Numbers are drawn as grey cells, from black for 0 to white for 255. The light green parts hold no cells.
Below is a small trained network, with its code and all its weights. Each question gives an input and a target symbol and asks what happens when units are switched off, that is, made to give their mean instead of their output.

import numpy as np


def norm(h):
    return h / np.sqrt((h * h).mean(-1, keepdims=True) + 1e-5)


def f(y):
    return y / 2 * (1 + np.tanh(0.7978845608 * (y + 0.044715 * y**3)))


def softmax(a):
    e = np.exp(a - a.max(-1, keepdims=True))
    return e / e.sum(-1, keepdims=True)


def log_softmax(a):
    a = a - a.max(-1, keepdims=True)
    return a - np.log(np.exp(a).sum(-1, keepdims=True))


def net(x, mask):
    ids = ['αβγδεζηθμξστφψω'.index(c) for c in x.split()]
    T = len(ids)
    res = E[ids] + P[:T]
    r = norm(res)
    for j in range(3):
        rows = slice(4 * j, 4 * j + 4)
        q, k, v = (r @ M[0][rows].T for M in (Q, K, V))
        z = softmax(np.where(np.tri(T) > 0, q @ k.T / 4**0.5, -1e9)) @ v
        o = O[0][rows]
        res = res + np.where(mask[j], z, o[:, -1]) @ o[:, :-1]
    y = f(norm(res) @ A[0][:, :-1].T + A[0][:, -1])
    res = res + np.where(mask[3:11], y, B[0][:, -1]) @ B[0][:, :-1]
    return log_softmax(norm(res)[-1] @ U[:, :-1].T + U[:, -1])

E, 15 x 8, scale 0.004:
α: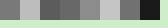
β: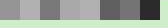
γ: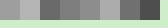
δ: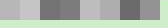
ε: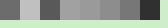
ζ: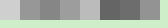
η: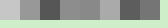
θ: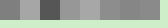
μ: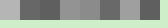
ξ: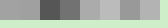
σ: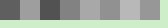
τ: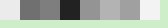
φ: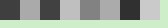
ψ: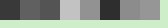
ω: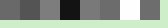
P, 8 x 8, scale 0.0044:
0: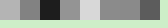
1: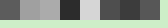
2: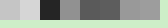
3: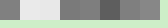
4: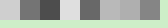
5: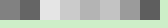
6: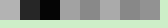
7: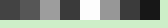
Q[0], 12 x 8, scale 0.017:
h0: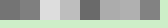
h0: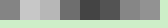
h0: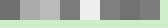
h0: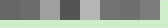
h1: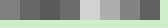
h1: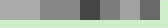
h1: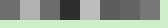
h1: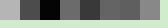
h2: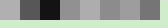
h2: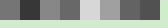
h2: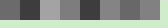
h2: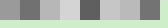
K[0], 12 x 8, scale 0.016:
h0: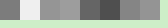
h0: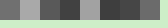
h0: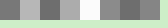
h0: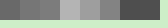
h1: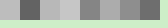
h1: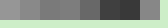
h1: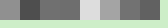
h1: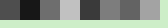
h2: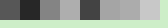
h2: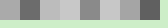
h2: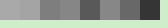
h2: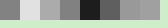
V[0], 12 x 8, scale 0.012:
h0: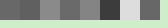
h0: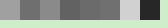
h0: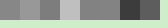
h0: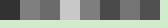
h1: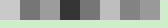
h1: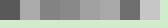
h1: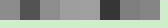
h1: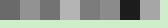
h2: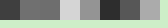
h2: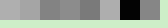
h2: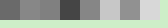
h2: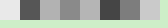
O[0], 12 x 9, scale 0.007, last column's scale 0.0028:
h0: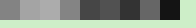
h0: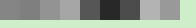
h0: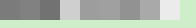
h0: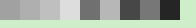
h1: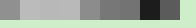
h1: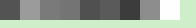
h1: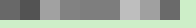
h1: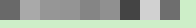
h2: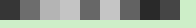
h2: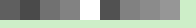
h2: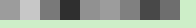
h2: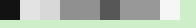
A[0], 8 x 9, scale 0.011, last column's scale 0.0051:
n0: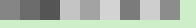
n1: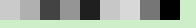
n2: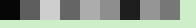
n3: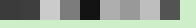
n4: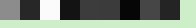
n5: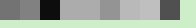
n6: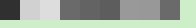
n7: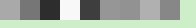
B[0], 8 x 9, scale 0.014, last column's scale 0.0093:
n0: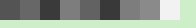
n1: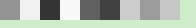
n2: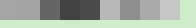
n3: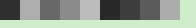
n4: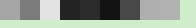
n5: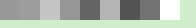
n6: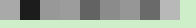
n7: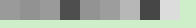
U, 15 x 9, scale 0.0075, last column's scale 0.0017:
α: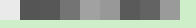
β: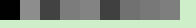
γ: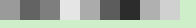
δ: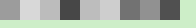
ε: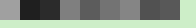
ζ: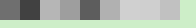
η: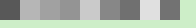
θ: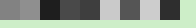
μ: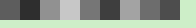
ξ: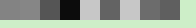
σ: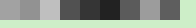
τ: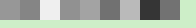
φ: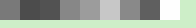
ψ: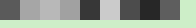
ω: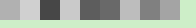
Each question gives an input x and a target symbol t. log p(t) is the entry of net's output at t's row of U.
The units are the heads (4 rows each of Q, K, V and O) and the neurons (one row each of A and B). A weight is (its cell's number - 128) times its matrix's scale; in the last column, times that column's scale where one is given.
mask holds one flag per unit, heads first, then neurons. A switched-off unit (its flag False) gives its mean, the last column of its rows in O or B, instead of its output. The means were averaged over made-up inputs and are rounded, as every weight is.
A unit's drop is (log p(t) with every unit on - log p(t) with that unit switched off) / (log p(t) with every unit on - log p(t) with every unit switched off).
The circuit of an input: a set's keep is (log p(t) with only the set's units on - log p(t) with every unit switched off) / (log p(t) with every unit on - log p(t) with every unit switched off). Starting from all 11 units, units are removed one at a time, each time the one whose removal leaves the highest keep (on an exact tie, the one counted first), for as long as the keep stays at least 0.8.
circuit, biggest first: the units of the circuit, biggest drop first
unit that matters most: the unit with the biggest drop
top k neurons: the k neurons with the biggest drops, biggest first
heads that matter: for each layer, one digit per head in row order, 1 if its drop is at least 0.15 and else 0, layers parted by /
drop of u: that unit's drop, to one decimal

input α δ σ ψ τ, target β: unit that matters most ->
n3
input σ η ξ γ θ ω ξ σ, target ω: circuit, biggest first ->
[h2; n1]
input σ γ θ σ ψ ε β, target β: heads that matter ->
010
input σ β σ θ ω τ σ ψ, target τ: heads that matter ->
011
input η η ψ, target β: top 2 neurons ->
[n3; n0]
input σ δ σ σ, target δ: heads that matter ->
101
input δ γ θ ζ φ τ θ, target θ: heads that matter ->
010
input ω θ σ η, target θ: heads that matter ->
001
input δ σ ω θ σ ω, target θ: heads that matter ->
010
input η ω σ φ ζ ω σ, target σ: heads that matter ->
100
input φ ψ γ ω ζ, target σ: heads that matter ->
100
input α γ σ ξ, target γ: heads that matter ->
001
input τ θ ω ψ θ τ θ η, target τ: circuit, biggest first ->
[h1; n6; h2]
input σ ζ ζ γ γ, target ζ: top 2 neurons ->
[n3; n1]
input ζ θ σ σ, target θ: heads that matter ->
001
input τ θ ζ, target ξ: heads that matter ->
100
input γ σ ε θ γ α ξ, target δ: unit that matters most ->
h2
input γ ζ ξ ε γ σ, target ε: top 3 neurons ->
[n0; n7; n1]
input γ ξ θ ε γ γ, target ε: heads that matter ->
001
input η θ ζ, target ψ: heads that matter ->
001
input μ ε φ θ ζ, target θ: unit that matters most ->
h1
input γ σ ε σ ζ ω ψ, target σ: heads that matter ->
100
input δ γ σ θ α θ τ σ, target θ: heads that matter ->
000
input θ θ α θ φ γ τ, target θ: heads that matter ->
010
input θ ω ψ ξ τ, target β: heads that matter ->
001
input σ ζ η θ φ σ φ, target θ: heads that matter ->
010
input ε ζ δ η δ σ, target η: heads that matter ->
101
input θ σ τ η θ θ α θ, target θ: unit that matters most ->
n2
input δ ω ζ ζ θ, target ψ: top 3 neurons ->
[n5; n1; n0]
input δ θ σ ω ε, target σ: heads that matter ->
100
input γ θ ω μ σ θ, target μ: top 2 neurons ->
[n6; n3]
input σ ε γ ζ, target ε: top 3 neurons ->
[n0; n7; n1]
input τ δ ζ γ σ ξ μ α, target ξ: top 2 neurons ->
[n5; n1]
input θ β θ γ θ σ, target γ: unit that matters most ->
h2
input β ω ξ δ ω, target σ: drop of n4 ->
0.3
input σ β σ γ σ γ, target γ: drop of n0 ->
0.1
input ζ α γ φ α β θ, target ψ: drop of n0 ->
0.2
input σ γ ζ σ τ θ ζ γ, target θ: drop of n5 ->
0.0
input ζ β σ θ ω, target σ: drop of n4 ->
0.2
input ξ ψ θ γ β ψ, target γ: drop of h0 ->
0.0
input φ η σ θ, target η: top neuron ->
[n5]
